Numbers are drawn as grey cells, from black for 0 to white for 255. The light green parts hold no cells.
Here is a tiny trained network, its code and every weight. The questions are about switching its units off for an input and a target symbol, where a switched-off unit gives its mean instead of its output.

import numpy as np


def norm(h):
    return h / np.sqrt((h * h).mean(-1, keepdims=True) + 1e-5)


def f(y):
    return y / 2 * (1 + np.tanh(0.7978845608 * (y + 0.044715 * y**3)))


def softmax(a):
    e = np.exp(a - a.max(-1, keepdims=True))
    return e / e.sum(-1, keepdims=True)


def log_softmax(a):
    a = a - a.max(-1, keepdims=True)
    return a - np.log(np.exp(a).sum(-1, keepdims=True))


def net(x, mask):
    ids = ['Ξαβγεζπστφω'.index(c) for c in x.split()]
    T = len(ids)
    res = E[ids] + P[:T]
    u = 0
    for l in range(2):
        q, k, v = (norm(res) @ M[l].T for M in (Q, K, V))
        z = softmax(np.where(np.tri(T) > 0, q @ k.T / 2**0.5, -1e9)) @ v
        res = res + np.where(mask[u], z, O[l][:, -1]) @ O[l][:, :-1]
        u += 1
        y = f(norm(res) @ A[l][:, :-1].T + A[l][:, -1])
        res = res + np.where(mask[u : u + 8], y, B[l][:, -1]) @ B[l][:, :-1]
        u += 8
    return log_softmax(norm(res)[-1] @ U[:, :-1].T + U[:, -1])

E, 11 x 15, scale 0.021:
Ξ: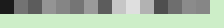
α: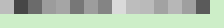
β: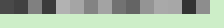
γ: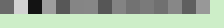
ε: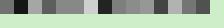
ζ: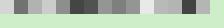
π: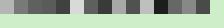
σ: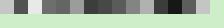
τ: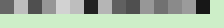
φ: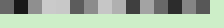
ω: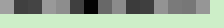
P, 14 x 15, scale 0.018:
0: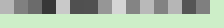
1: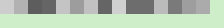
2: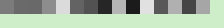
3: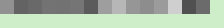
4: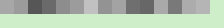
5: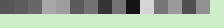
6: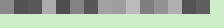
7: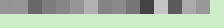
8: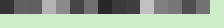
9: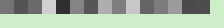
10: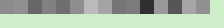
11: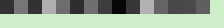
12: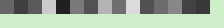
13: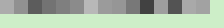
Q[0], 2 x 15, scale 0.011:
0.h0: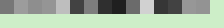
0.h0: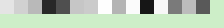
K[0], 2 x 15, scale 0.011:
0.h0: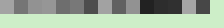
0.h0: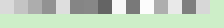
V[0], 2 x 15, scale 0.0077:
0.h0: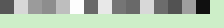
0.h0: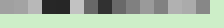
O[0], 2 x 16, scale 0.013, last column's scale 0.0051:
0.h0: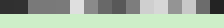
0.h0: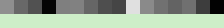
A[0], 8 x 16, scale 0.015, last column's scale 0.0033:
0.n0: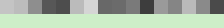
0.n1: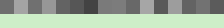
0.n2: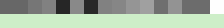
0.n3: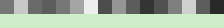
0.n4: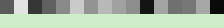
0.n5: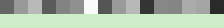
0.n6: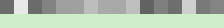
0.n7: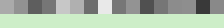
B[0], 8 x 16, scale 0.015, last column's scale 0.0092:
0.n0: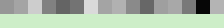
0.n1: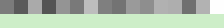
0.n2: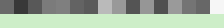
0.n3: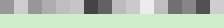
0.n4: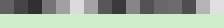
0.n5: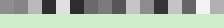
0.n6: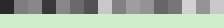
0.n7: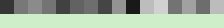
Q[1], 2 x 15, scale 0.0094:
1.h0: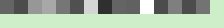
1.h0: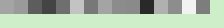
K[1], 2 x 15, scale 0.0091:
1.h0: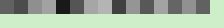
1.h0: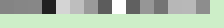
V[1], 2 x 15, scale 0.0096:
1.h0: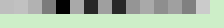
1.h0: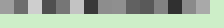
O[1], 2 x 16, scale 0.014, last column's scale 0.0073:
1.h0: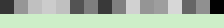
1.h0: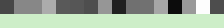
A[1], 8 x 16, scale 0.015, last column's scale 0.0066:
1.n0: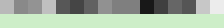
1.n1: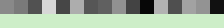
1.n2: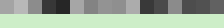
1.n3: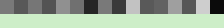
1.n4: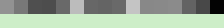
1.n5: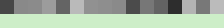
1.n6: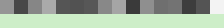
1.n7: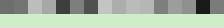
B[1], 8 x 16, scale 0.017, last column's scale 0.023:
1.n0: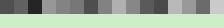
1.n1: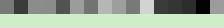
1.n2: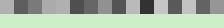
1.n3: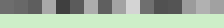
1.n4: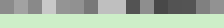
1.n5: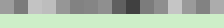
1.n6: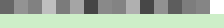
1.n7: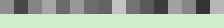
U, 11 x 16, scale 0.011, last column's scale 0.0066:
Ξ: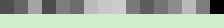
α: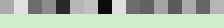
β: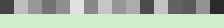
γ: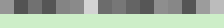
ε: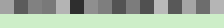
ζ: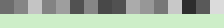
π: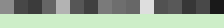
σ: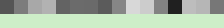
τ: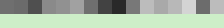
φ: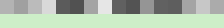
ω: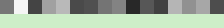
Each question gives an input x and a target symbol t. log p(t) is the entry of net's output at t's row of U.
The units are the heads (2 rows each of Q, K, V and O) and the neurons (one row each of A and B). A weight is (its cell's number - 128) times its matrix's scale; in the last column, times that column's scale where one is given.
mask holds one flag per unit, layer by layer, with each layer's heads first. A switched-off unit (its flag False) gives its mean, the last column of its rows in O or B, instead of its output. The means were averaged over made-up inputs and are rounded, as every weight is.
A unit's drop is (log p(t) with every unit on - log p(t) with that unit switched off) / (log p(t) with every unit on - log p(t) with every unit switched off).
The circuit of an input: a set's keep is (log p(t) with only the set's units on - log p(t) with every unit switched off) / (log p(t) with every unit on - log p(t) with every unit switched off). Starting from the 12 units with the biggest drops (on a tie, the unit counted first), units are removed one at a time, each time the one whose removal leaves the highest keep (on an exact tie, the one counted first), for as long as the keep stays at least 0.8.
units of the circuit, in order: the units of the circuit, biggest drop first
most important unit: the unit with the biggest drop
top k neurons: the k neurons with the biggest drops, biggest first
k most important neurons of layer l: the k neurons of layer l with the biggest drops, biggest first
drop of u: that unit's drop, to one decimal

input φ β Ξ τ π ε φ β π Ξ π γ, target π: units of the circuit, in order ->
(0.h0, 1.n4)
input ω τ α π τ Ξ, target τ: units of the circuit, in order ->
(0.h0)
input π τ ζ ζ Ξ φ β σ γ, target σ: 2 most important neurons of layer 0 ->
(0.n1, 0.n0)
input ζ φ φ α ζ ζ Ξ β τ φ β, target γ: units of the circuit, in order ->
(0.n4, 1.n6)
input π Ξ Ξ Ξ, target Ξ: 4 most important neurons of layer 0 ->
(0.n6, 0.n1, 0.n3, 0.n0)
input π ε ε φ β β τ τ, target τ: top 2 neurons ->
(0.n7, 0.n6)
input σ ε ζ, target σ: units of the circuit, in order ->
(0.h0, 1.n3, 1.h0)
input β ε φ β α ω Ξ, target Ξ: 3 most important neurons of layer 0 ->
(0.n6, 0.n3, 0.n1)
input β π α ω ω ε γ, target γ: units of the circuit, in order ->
(0.n4, 0.n1)
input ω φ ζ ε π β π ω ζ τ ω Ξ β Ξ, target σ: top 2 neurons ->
(1.n3, 0.n3)
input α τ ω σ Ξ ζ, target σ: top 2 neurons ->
(1.n3, 0.n1)
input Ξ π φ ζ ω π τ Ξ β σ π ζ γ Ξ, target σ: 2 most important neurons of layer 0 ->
(0.n3, 0.n6)
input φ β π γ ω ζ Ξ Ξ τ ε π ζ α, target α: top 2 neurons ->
(0.n7, 1.n7)
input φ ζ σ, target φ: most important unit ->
0.h0
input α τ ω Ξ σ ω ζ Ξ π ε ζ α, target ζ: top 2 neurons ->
(0.n1, 0.n4)
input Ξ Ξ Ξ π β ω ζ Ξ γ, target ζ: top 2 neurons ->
(0.n1, 0.n4)
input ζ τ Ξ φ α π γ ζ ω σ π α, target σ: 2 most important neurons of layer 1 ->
(1.n3, 1.n0)
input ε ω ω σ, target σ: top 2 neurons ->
(1.n3, 0.n0)
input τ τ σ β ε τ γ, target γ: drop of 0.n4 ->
0.3
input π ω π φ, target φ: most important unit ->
1.n5
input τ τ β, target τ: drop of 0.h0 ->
1.6
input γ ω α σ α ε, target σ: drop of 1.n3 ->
0.3
